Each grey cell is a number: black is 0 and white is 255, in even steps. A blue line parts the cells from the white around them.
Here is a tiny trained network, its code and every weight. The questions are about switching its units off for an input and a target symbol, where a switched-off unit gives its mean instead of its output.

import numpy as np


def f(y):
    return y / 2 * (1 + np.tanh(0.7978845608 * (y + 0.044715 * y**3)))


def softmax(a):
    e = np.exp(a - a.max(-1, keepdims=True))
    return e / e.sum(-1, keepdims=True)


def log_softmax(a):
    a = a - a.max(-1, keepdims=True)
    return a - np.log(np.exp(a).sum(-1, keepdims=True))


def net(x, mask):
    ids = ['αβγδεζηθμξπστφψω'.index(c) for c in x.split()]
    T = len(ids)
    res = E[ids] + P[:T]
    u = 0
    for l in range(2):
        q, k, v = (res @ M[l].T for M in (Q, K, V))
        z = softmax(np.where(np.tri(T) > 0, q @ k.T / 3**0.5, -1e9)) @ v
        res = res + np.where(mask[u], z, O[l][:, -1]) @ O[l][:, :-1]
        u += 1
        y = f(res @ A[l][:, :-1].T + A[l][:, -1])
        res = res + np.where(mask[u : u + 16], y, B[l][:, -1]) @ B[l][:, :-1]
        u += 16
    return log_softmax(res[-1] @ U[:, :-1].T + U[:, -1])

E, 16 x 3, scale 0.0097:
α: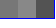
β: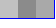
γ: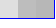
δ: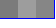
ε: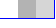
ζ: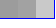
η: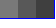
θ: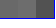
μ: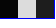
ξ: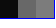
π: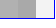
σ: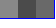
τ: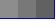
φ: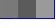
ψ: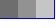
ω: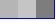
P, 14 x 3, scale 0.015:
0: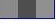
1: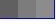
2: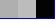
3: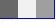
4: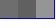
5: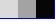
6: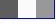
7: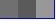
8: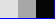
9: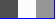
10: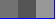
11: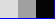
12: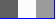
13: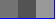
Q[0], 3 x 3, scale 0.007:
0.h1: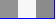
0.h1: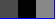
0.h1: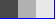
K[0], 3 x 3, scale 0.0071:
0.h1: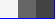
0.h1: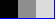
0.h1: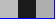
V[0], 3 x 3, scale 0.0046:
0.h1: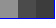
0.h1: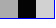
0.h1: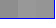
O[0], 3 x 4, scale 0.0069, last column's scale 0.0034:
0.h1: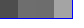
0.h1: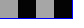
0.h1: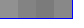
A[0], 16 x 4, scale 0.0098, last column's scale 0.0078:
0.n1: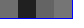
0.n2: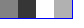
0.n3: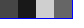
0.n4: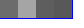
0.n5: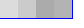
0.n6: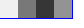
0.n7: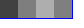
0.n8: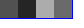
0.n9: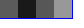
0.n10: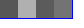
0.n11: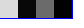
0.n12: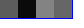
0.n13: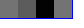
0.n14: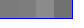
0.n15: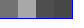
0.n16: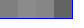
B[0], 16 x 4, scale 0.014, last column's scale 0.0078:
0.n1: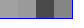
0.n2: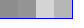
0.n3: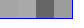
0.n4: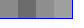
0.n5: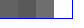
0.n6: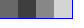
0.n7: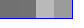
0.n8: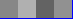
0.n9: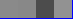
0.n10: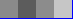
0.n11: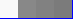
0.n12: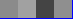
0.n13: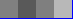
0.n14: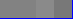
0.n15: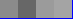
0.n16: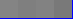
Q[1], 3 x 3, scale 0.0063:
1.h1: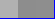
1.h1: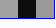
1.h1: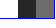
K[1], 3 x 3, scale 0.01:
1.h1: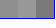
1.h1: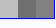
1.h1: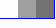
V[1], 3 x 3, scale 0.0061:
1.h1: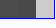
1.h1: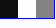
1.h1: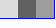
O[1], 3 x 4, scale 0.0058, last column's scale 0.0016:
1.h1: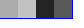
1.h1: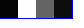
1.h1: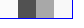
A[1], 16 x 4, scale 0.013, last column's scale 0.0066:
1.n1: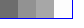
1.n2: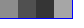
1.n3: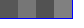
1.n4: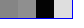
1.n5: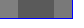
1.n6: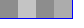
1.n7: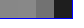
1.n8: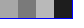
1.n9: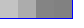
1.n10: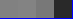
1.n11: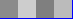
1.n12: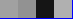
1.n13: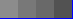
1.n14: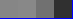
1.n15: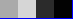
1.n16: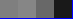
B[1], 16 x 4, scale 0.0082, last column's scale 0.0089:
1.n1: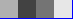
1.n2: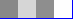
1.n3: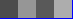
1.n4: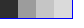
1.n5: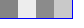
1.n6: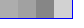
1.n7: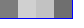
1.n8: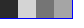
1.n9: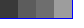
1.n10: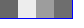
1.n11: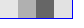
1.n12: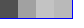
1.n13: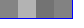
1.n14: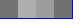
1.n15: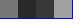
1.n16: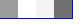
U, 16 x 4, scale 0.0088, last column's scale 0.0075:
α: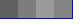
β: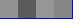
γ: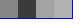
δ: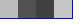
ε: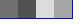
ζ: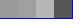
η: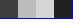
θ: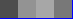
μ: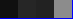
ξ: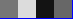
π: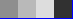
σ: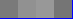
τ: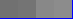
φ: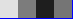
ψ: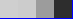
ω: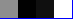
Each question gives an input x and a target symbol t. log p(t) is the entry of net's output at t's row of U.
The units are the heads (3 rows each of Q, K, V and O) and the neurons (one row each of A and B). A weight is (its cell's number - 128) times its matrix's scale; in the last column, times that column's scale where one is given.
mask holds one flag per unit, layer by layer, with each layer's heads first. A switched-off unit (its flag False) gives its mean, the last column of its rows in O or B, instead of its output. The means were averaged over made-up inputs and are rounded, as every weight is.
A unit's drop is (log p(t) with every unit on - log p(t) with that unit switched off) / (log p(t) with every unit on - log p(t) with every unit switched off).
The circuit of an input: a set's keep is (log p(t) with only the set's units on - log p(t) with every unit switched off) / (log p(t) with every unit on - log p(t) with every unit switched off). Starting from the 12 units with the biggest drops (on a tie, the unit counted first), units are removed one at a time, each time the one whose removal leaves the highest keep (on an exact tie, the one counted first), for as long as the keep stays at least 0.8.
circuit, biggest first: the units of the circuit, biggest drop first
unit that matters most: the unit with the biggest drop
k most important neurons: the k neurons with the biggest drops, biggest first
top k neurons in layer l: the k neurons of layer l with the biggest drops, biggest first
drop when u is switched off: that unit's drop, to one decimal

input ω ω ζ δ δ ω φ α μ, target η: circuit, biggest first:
[1.n4]
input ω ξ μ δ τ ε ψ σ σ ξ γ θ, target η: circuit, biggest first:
[1.n4 1.n12]
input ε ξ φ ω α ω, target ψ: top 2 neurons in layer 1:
[1.n2 1.n5]
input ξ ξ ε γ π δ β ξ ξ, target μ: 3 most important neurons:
[0.n3 0.n6 0.n12]
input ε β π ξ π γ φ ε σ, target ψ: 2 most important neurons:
[1.n2 1.n5]
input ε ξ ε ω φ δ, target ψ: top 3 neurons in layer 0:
[0.n11 0.n2 0.n6]
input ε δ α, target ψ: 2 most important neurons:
[1.n2 1.n5]
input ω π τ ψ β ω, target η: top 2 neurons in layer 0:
[0.n2 0.n5]
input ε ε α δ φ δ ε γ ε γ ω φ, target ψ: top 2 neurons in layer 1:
[1.n2 1.n5]
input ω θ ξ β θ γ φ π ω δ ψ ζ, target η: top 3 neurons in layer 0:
[0.n2 0.n5 0.n7]
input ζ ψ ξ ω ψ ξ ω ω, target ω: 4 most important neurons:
[1.n2 1.n4 1.n5 1.n12]
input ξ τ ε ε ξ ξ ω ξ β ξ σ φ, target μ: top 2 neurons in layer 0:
[0.n6 0.n3]
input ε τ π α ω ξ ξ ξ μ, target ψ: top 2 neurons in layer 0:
[0.n11 0.n2]
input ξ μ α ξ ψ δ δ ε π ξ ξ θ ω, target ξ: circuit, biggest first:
[1.h1]
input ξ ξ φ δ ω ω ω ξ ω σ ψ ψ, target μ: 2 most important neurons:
[0.n6 0.n3]
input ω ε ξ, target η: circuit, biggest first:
[1.n4 1.n12]
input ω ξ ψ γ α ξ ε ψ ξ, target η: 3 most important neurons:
[1.n4 0.n2 1.n2]
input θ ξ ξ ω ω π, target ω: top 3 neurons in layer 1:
[1.n4 1.n12 1.n8]
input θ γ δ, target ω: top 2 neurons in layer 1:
[1.n4 1.n12]
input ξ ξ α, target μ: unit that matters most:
1.h1
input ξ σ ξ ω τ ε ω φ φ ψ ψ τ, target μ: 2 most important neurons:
[0.n6 0.n3]
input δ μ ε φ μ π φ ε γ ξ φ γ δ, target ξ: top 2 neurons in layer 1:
[1.n11 1.n3]
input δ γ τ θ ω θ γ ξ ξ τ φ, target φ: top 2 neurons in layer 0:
[0.n2 0.n5]
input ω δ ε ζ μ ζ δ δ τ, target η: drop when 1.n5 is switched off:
0.2
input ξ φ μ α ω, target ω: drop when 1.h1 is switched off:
-0.1
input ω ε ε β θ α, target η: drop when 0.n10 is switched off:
0.0
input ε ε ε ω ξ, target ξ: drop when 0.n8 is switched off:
0.2
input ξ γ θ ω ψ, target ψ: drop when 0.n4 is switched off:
0.0
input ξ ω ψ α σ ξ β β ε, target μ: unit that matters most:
0.n6
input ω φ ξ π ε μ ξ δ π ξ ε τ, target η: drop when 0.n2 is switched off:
0.2
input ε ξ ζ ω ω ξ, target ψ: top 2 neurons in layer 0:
[0.n11 0.n2]
